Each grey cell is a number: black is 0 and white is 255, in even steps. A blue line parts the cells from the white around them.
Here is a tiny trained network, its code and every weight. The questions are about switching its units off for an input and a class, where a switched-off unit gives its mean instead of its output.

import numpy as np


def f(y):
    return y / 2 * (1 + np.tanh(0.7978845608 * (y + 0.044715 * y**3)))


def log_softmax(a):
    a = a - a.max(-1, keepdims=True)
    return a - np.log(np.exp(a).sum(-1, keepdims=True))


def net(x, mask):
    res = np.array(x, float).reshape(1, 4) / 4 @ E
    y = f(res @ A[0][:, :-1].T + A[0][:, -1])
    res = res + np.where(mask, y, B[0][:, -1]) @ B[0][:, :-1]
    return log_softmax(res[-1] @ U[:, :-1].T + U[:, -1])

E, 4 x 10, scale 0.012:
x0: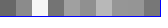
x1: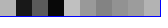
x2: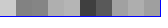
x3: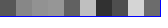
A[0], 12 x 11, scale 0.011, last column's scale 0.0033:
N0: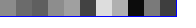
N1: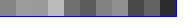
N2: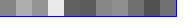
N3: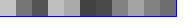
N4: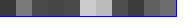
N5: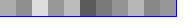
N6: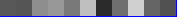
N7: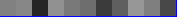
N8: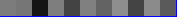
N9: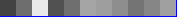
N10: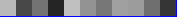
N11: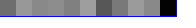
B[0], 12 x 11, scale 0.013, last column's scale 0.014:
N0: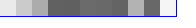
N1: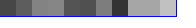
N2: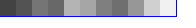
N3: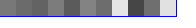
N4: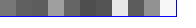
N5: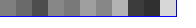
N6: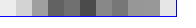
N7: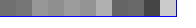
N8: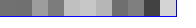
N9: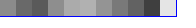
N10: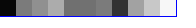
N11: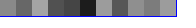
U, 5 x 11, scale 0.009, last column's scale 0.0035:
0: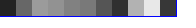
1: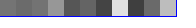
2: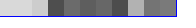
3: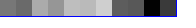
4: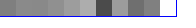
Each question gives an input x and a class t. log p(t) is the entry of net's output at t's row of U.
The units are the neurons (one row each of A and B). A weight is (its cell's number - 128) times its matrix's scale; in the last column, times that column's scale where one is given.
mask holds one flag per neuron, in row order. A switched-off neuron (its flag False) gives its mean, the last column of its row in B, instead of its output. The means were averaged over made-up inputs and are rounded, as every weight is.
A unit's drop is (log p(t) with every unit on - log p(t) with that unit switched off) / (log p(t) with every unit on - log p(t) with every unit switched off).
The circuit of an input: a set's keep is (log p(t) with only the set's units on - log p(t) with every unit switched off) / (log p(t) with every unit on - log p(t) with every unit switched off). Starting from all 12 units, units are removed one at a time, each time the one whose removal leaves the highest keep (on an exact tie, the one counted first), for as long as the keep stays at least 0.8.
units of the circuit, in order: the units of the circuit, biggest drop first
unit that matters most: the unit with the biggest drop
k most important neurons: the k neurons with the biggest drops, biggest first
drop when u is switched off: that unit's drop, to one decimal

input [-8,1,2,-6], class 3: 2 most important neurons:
(N8 N6)
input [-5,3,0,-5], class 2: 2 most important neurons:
(N0 N9)
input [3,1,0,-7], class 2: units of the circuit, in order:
(N0)
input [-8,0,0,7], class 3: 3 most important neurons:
(N7 N8 N0)
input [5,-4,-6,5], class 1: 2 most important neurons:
(N4 N0)
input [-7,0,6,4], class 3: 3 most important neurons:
(N7 N4 N8)
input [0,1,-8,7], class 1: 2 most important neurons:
(N4 N0)
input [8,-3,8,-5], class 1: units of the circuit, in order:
(N5 N8)
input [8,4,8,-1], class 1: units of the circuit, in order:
(N5 N8)
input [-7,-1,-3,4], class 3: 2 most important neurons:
(N8 N7)
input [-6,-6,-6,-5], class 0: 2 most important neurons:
(N1 N2)
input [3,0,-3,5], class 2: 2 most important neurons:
(N6 N3)
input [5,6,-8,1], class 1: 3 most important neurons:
(N4 N9 N2)
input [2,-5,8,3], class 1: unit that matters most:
N5
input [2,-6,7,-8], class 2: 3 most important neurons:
(N0 N4 N10)
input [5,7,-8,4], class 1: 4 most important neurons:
(N4 N9 N2 N1)
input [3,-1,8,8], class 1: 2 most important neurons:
(N5 N3)
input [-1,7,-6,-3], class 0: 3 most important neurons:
(N10 N3 N5)
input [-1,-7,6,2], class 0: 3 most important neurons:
(N2 N1 N4)
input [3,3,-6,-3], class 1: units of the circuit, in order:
(N4)
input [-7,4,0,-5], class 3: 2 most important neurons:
(N8 N6)
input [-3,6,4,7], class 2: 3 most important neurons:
(N6 N2 N1)
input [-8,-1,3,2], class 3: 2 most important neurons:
(N7 N8)
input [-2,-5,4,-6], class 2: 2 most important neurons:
(N0 N10)
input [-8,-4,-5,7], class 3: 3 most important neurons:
(N8 N7 N0)
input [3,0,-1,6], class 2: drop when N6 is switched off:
0.2
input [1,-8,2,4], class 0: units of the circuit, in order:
(N2)
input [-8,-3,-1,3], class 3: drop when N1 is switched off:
0.0
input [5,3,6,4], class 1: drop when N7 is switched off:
0.1
